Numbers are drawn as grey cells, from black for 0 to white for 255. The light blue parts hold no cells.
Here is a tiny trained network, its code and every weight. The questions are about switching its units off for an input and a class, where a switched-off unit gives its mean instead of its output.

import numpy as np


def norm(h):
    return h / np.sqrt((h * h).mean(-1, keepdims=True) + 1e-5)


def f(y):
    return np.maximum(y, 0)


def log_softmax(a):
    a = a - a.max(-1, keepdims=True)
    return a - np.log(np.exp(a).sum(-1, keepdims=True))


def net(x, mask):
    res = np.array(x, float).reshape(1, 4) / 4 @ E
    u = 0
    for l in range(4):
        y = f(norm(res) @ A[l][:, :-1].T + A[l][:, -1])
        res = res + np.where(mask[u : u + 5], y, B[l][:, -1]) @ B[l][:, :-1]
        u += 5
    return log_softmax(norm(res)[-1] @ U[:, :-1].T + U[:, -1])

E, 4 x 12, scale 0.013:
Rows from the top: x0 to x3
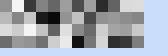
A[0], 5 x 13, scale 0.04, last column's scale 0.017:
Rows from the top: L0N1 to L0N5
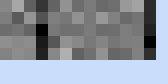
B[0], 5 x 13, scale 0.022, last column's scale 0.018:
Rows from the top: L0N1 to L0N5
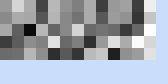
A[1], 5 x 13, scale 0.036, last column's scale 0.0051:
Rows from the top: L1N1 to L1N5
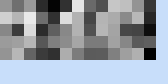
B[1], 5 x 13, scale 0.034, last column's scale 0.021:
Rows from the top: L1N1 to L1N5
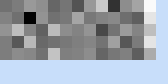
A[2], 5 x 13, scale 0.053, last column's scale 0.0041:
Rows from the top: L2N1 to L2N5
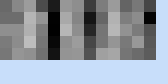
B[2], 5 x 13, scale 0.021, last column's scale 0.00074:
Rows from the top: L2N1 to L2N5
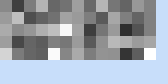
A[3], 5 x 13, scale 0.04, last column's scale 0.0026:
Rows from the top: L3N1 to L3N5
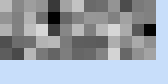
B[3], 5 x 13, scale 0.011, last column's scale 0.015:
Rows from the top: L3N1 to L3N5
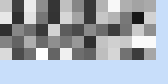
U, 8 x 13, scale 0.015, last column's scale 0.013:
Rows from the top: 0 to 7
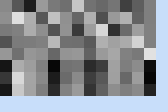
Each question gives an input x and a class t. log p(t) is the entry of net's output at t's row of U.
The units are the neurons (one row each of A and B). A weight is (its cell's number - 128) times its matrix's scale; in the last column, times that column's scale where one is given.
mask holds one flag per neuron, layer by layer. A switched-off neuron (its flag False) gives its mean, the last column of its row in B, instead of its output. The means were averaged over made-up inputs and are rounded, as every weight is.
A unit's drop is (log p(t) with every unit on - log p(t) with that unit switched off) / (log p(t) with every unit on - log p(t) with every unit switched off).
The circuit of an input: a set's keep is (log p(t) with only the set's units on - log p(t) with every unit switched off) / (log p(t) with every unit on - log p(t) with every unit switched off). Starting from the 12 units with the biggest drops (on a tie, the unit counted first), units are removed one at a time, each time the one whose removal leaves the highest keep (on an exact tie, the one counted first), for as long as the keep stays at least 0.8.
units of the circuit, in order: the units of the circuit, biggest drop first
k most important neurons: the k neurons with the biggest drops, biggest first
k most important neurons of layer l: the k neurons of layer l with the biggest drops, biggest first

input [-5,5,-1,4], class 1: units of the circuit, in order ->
(L1N3)
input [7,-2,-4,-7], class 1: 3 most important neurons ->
(L0N1, L1N5, L0N5)
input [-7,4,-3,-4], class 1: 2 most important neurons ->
(L1N3, L0N2)
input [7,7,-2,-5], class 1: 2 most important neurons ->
(L0N1, L1N5)
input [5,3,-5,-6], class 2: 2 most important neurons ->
(L1N1, L1N2)
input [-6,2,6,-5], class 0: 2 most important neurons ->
(L1N2, L0N1)
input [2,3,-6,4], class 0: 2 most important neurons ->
(L0N3, L1N1)
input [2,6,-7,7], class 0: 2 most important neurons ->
(L0N3, L1N1)
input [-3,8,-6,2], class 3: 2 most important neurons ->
(L0N4, L3N4)
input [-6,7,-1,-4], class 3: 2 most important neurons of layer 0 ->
(L0N4, L0N1)
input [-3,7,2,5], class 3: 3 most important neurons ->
(L0N4, L1N1, L1N4)
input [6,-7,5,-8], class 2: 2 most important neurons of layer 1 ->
(L1N1, L1N3)
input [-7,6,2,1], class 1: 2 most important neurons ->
(L0N2, L1N3)
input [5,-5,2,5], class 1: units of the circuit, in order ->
(L1N1)
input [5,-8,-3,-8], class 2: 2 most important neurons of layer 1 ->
(L1N2, L1N4)
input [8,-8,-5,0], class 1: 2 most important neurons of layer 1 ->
(L1N2, L1N1)
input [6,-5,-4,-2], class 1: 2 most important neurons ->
(L0N4, L1N2)
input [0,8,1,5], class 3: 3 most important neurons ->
(L0N4, L1N1, L1N4)
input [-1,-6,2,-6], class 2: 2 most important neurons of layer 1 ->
(L1N4, L1N1)
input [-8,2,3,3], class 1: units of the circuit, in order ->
(L1N3)
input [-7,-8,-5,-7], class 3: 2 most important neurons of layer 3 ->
(L3N4, L3N2)
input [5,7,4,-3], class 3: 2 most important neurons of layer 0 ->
(L0N4, L0N2)
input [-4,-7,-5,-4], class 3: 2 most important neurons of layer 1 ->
(L1N1, L1N4)
